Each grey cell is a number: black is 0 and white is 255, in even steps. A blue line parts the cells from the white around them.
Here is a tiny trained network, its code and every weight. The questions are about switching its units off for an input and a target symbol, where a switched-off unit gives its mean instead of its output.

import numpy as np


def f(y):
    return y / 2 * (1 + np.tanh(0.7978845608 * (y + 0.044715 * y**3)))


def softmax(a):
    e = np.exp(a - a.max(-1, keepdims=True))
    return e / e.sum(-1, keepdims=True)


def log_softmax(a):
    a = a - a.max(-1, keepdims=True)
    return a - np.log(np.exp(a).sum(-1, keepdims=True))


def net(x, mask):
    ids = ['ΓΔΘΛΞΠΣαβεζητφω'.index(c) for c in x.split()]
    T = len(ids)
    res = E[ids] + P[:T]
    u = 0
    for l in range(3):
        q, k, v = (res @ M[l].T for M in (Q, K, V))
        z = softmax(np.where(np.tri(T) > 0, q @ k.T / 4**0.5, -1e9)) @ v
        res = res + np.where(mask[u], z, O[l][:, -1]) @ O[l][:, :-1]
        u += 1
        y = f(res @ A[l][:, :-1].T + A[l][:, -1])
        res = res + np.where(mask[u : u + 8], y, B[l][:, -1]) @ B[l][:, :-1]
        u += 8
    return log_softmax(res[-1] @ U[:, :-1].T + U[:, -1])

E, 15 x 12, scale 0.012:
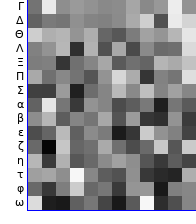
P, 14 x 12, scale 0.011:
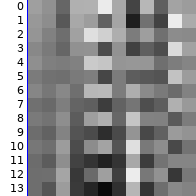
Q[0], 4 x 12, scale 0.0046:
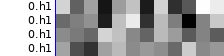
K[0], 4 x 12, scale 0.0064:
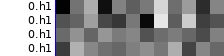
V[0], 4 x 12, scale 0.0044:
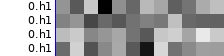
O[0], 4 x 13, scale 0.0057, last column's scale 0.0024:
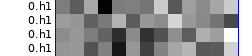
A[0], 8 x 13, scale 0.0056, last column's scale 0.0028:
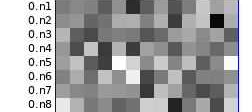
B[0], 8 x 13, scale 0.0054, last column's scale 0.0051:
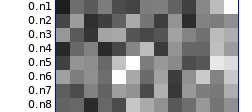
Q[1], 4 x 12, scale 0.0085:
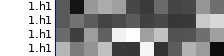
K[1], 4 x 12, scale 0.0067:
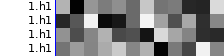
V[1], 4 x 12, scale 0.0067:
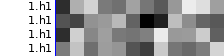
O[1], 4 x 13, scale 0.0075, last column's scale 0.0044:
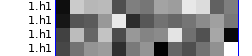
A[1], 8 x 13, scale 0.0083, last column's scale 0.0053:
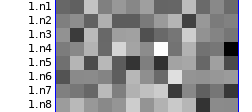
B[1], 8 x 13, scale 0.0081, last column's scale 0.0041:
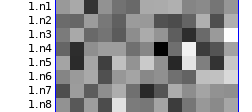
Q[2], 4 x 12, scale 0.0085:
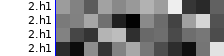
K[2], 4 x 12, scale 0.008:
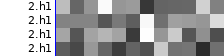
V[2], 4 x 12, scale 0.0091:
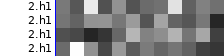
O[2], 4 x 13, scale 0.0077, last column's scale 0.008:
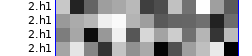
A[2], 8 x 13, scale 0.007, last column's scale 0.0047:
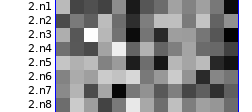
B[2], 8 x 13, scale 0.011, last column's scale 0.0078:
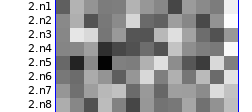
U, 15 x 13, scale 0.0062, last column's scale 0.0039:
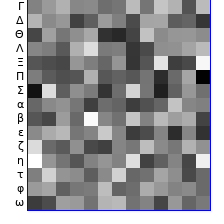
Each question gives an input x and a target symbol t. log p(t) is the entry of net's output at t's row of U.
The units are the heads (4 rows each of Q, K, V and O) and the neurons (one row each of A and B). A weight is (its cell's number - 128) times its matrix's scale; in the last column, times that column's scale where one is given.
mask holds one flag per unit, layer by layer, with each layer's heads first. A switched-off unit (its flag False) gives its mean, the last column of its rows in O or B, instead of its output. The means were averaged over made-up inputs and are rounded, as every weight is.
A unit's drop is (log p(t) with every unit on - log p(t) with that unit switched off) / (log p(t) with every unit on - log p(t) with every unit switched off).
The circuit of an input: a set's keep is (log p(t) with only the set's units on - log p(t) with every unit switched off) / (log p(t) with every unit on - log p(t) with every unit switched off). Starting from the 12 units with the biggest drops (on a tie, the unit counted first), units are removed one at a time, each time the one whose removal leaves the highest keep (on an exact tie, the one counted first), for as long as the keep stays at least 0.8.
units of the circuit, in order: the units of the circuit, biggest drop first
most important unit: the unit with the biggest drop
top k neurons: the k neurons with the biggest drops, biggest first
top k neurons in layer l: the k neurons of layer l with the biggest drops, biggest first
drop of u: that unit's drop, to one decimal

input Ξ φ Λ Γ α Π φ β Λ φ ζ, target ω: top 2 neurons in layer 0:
0.n5, 0.n1
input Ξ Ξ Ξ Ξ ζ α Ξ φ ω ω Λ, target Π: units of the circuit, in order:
1.h1
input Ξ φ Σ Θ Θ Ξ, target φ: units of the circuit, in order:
2.n2, 2.h1, 1.h1
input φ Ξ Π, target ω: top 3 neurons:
2.n6, 0.n6, 0.n5
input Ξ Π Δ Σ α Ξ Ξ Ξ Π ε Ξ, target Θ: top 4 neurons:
0.n5, 2.n4, 1.n4, 0.n1
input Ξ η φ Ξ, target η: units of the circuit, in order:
1.h1, 0.n8
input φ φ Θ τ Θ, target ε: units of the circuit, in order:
2.h1, 0.n6
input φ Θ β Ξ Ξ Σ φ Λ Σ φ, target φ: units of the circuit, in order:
2.n2, 2.h1, 1.h1
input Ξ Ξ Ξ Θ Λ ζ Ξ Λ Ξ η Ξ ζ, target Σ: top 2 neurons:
1.n3, 1.n1
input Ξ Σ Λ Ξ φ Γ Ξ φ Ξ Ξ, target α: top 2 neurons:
0.n5, 2.n1
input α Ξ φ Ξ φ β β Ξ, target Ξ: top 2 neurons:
1.n5, 0.n6
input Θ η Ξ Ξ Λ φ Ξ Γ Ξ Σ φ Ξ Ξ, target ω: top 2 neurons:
2.n6, 0.n5
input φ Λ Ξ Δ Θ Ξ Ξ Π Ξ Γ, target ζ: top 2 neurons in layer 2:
2.n7, 2.n1
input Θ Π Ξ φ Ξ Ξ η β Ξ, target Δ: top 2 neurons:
2.n4, 1.n4
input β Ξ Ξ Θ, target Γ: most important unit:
1.n5
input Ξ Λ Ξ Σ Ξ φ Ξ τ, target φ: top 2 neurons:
2.n2, 0.n4
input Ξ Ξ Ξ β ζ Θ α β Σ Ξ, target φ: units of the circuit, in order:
2.h1, 2.n2, 1.h1
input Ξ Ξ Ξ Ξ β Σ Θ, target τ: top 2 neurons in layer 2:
2.n6, 2.n4
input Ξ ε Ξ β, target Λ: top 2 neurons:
2.n7, 0.n8
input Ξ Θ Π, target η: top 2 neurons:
1.n8, 0.n6
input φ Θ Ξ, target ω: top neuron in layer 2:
2.n6
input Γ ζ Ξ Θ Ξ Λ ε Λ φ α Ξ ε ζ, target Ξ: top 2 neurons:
1.n4, 0.n6
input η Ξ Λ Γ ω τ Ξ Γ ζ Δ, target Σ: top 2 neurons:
1.n1, 1.n3
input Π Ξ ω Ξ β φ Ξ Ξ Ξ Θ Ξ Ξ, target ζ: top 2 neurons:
2.n7, 0.n5
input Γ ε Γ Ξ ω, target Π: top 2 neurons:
2.n4, 1.n3
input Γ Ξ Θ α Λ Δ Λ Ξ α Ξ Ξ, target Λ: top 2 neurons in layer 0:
0.n7, 0.n5
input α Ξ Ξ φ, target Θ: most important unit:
2.n3
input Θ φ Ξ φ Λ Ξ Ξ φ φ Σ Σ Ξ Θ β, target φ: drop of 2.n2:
0.5
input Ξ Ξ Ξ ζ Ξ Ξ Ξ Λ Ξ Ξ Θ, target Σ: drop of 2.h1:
0.2
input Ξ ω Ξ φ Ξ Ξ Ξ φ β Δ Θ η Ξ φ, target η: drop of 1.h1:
1.2
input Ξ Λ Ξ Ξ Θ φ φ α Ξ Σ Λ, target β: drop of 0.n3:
0.1
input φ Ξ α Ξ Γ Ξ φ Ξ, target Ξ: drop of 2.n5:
0.0
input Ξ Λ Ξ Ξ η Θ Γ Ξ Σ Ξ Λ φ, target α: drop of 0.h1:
0.1
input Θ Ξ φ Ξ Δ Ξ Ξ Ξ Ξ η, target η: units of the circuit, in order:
1.h1
